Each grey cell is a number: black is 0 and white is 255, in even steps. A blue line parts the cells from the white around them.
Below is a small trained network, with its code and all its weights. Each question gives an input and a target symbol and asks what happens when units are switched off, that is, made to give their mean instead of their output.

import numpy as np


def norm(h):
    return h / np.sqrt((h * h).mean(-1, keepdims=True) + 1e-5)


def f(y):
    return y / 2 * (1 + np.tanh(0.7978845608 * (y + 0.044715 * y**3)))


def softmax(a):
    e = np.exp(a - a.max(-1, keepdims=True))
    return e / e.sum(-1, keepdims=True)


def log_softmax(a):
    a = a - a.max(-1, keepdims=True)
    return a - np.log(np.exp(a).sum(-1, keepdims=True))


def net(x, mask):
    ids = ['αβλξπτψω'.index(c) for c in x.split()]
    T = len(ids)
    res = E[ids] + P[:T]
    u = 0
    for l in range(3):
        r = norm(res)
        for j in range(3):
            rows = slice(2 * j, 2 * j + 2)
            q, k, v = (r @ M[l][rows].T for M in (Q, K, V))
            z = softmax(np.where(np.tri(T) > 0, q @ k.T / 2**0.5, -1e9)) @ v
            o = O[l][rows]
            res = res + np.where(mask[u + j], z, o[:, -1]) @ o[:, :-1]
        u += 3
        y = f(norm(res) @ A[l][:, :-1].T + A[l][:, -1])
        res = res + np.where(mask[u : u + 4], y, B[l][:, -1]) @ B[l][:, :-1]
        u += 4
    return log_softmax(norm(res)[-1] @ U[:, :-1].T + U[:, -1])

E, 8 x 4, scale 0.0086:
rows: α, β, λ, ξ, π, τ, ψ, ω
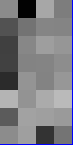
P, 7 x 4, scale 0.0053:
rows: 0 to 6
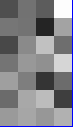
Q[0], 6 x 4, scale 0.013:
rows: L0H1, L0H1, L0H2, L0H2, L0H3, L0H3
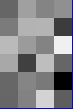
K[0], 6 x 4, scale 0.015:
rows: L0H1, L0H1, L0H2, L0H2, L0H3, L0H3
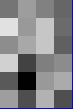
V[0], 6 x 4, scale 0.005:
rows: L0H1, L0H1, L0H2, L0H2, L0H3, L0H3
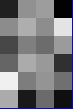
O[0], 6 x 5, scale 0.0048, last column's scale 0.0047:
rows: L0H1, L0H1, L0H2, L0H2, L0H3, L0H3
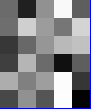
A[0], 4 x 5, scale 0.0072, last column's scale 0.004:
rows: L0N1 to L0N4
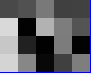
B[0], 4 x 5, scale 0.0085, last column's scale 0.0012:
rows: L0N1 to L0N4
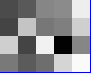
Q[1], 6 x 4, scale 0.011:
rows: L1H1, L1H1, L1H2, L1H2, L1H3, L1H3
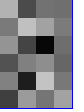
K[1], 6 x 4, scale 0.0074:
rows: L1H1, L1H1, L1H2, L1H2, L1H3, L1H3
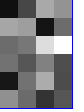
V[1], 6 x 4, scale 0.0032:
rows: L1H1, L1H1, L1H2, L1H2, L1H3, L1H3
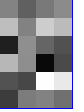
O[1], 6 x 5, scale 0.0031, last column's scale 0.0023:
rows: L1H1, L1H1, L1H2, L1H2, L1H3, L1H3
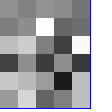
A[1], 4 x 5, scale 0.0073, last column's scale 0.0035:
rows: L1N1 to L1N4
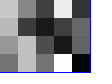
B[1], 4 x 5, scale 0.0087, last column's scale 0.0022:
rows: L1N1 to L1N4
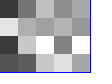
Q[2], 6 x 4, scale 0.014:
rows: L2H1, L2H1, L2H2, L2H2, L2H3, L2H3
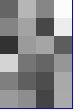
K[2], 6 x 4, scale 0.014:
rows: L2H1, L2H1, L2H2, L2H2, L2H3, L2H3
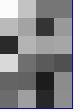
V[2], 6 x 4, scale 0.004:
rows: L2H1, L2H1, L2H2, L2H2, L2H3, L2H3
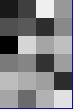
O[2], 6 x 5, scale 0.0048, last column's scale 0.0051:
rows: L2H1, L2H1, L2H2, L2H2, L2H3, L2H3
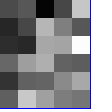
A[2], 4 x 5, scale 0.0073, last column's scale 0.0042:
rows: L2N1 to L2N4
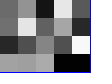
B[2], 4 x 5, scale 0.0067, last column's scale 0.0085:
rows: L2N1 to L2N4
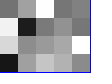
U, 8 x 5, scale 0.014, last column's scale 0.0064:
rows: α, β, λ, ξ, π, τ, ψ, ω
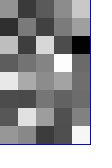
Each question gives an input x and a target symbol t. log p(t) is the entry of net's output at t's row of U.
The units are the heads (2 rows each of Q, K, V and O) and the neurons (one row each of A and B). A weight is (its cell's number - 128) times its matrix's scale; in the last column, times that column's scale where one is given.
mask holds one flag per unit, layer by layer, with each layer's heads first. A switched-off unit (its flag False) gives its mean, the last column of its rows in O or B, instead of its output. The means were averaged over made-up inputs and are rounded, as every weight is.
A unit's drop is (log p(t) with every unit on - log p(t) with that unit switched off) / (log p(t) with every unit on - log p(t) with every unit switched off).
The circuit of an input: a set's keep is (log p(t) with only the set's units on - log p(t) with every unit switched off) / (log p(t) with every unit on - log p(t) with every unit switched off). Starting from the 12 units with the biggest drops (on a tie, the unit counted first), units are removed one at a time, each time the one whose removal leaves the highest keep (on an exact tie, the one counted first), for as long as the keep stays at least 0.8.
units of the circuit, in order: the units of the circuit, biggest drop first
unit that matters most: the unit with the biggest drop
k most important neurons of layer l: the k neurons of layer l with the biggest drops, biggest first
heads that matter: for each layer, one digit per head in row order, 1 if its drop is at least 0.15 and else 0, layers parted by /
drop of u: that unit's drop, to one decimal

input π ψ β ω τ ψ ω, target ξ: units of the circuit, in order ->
L0N4
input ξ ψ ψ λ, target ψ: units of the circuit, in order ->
L0H3, L1N4
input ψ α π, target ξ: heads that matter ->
001 / 000 / 000
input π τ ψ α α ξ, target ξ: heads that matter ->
001 / 000 / 000
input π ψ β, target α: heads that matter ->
100 / 000 / 000
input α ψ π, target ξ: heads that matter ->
101 / 000 / 000
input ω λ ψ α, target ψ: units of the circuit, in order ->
L0N4, L0N2
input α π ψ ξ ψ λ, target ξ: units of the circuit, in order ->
L0H3, L0H1
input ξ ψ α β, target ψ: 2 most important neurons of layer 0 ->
L0N4, L0N3
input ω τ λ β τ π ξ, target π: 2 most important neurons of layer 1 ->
L1N3, L1N4
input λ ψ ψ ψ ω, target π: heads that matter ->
000 / 000 / 000
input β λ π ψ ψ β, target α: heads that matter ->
110 / 000 / 000
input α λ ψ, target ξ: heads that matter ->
101 / 000 / 010
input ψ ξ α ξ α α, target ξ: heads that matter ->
001 / 000 / 000
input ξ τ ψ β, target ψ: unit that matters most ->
L0H2
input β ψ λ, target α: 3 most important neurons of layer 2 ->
L2N3, L2N4, L2N1
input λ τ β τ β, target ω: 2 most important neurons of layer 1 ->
L1N3, L1N2
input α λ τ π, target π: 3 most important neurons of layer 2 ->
L2N3, L2N4, L2N1
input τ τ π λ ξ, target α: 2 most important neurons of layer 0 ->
L0N1, L0N2
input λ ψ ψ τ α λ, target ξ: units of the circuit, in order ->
L0H3
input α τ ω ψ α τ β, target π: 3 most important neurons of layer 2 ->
L2N3, L2N4, L2N1
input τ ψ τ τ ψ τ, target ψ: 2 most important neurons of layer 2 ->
L2N3, L2N4
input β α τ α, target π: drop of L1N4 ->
0.2
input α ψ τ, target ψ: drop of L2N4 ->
0.1
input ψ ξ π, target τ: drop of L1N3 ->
0.1
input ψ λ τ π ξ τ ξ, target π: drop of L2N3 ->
0.0
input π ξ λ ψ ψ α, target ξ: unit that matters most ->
L0H3
